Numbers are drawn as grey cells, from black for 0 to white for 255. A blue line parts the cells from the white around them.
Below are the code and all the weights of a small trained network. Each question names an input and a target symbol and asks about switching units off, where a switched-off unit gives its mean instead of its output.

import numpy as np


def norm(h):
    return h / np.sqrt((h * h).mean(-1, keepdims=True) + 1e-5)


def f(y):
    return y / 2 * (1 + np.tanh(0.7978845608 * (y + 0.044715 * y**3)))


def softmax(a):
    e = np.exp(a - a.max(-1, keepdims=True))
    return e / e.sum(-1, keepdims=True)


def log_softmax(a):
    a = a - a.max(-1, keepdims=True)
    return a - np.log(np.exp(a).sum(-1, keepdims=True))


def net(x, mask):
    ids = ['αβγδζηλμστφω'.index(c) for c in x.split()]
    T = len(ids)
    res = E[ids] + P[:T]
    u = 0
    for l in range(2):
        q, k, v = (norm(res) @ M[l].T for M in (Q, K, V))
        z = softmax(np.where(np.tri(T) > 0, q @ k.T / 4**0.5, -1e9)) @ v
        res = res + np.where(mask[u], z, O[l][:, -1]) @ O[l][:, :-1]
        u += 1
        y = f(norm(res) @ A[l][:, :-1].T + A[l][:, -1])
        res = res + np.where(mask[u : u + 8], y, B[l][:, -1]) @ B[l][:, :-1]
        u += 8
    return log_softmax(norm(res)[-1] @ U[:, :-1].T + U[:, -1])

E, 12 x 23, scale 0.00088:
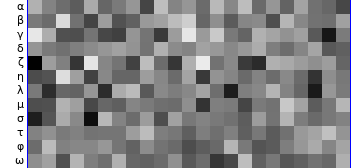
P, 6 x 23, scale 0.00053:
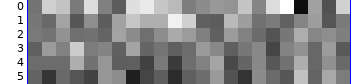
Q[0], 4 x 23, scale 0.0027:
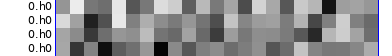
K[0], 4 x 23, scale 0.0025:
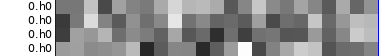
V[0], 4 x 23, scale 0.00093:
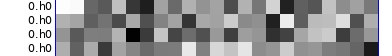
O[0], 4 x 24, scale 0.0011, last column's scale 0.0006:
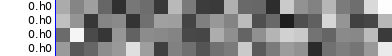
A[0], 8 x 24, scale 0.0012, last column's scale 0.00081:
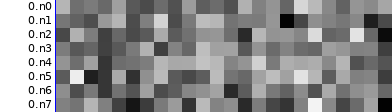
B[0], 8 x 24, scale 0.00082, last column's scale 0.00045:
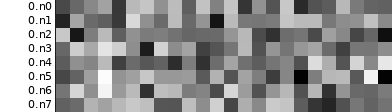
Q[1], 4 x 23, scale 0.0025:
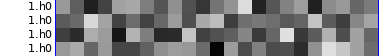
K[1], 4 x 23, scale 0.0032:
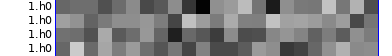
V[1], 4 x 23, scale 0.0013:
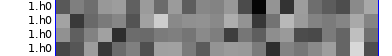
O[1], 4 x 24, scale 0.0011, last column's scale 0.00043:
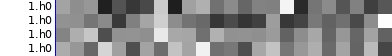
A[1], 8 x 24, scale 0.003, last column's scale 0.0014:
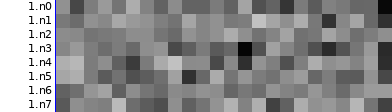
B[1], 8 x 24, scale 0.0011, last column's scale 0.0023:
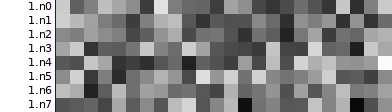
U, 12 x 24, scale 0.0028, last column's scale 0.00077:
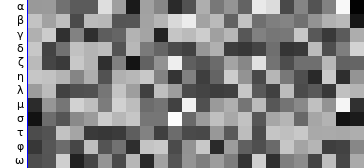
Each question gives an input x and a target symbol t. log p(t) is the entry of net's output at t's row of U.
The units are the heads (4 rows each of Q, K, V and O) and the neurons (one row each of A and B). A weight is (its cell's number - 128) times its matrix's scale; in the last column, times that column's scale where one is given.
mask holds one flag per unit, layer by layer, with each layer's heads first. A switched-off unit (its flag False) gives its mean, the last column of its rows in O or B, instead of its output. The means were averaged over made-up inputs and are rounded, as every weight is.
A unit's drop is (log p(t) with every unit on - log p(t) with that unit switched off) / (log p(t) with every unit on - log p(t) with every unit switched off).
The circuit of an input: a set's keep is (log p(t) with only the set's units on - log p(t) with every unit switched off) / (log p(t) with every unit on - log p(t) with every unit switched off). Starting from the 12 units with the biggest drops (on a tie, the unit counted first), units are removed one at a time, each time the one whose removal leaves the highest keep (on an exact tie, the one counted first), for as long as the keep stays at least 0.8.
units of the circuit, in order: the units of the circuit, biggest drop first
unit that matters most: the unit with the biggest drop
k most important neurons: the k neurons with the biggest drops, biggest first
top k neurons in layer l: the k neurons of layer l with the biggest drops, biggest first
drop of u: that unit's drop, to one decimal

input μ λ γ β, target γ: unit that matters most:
0.h0
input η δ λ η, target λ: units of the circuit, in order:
[1.h0; 1.n3]
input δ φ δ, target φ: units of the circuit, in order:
[1.h0; 1.n7]
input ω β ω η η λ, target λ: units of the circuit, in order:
[1.n3; 1.h0]
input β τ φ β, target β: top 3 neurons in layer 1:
[1.n4; 1.n6; 1.n0]
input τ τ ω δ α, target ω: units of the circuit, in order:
[0.h0; 1.h0; 0.n0]
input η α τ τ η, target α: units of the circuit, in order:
[0.h0; 1.n4]
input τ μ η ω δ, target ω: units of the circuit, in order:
[0.h0; 1.h0]
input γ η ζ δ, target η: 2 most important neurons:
[1.n1; 1.n4]
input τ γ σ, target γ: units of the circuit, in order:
[0.h0; 1.n5]
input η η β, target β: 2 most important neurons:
[1.n4; 1.n6]
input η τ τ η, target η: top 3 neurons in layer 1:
[1.n1; 1.n6; 1.n4]
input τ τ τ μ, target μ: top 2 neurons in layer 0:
[0.n7; 0.n2]
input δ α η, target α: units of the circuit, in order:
[0.h0]
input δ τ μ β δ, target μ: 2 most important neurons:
[0.n5; 1.n4]
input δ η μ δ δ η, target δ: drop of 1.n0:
0.3
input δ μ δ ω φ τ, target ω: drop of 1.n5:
0.0
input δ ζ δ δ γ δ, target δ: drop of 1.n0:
0.2
